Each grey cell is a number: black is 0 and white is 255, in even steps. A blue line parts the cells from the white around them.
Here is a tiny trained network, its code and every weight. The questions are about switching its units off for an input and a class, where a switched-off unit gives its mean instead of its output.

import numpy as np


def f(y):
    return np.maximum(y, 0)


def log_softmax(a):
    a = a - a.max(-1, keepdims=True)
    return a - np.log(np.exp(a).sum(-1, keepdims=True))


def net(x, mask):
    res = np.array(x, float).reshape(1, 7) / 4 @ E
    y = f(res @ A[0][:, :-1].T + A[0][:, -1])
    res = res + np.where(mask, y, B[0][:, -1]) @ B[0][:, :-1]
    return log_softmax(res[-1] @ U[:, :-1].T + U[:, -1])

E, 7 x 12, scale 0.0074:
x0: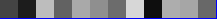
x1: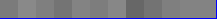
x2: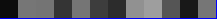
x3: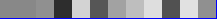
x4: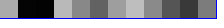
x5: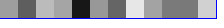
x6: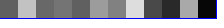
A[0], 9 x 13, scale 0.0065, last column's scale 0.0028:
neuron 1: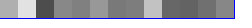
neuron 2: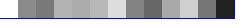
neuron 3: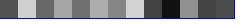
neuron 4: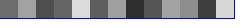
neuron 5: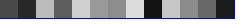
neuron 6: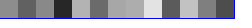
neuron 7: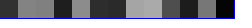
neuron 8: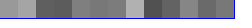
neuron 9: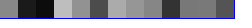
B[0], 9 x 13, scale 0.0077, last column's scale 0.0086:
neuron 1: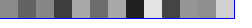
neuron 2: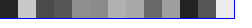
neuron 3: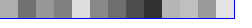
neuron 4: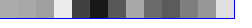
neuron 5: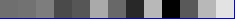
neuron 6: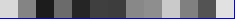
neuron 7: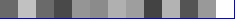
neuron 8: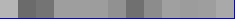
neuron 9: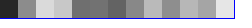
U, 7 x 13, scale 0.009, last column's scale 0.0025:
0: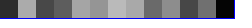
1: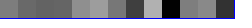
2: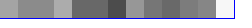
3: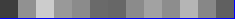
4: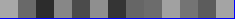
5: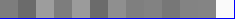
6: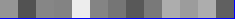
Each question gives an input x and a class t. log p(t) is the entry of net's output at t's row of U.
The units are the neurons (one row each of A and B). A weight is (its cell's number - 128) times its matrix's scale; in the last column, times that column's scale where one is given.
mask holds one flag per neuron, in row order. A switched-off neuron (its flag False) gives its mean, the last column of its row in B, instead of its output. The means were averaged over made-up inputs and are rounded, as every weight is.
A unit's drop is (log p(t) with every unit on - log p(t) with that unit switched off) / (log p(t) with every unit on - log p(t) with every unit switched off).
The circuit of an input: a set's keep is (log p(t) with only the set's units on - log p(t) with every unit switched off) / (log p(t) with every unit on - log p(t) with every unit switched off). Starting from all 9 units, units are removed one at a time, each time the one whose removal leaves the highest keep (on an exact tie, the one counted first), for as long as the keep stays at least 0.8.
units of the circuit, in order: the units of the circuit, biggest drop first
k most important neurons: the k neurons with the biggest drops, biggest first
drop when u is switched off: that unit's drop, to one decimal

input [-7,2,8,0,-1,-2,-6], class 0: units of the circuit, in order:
(neuron 7)
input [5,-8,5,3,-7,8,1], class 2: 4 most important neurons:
(neuron 2; neuron 9; neuron 1; neuron 6)
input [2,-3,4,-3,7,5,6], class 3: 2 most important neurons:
(neuron 9; neuron 6)
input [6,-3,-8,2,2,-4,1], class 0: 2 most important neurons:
(neuron 2; neuron 1)
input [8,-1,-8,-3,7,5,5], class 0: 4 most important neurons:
(neuron 2; neuron 1; neuron 4; neuron 6)
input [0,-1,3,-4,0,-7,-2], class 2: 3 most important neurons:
(neuron 4; neuron 2; neuron 6)
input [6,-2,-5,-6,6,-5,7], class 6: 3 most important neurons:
(neuron 3; neuron 8; neuron 6)
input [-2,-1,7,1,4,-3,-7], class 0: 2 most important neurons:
(neuron 7; neuron 3)
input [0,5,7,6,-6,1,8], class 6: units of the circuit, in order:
(neuron 3; neuron 8)
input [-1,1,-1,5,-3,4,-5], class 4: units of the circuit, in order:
(neuron 6; neuron 9)
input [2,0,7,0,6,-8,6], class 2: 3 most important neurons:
(neuron 4; neuron 2; neuron 9)
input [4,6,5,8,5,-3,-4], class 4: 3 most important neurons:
(neuron 6; neuron 2; neuron 1)
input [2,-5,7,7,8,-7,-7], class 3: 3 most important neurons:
(neuron 9; neuron 2; neuron 4)
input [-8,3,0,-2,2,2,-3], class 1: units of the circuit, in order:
(neuron 1)
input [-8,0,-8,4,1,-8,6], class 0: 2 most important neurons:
(neuron 2; neuron 5)
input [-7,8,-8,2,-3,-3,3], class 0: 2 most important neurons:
(neuron 2; neuron 5)
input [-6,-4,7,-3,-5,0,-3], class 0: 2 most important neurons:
(neuron 7; neuron 5)
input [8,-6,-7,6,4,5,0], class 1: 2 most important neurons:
(neuron 5; neuron 7)
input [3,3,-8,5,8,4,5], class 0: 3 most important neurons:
(neuron 2; neuron 4; neuron 1)
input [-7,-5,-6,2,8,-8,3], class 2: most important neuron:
(neuron 4)
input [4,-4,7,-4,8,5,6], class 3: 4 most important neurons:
(neuron 9; neuron 2; neuron 3; neuron 6)
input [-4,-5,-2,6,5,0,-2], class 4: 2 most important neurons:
(neuron 6; neuron 5)
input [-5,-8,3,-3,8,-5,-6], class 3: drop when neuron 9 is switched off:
0.7
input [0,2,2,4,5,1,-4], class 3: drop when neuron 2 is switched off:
0.1
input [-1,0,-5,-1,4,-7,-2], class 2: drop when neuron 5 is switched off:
0.0
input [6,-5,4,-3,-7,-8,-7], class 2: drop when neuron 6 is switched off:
-0.1
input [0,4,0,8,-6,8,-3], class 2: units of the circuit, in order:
(neuron 6)
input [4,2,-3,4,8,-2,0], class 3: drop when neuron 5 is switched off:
-0.1
